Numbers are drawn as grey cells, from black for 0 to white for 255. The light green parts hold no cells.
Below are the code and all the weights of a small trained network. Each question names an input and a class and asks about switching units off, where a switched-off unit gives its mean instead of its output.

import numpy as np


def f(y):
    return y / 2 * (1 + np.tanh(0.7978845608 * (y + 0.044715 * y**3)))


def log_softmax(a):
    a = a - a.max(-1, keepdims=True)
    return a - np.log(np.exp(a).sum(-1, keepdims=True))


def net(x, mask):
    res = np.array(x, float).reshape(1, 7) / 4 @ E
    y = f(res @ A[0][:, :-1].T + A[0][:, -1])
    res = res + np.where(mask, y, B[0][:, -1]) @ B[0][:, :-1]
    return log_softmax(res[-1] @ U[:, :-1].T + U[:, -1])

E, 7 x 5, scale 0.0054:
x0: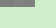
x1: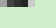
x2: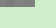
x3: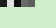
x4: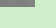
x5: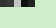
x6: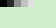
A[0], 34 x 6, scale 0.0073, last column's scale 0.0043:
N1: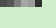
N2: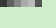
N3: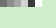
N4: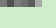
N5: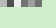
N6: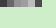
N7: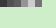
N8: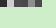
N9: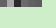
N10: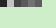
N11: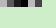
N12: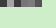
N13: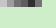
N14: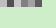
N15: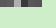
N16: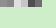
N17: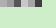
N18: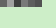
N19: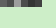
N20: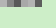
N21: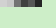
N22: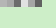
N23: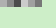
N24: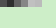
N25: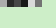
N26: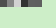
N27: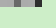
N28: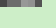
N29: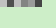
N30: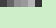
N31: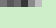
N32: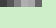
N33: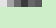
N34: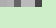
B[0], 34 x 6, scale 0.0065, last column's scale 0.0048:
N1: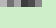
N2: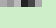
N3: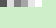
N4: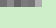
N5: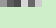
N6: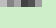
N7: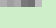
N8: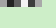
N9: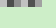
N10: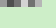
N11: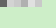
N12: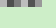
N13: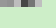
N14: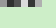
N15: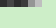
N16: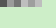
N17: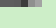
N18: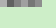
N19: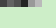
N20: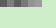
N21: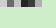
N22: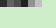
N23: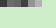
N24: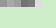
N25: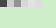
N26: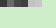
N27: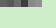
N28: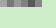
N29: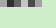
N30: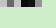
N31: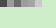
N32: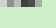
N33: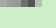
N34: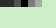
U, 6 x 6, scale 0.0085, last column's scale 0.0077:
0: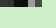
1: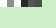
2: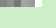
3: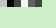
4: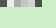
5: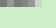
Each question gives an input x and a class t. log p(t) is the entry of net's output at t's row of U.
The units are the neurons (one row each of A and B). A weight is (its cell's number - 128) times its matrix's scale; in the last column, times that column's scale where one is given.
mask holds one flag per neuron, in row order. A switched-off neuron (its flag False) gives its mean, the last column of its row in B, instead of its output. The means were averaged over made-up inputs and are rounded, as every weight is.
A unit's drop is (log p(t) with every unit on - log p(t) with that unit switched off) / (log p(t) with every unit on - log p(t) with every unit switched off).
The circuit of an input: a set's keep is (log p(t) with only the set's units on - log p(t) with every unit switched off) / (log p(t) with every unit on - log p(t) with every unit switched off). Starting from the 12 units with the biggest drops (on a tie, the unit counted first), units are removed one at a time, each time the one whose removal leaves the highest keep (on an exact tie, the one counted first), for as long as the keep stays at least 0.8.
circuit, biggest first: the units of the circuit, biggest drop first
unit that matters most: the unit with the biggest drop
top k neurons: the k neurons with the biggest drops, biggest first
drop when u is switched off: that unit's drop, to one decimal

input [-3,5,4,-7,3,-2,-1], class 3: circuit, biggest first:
[N14; N29]
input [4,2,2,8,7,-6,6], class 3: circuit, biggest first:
[N8; N12]
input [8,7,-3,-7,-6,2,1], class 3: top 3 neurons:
[N14; N29; N5]
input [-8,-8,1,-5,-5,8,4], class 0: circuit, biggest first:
[N15; N26]
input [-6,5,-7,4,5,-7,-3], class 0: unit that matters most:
N34
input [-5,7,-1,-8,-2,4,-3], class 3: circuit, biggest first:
[N14; N5]
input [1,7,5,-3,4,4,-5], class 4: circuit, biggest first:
[N25; N11]
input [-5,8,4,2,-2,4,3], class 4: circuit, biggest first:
[N25; N11]
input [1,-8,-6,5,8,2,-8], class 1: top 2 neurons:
[N21; N13]
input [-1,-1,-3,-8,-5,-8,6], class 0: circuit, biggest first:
[N22; N34]
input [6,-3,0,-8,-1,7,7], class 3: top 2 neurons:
[N5; N14]
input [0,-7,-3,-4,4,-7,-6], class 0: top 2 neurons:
[N22; N34]
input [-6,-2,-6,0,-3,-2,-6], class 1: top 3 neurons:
[N21; N25; N13]
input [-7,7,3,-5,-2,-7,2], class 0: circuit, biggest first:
[N34]
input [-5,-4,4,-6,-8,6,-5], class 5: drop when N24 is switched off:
-0.1
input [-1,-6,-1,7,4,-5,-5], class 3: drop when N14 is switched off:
-0.1
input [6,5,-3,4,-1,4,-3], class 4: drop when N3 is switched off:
-0.2
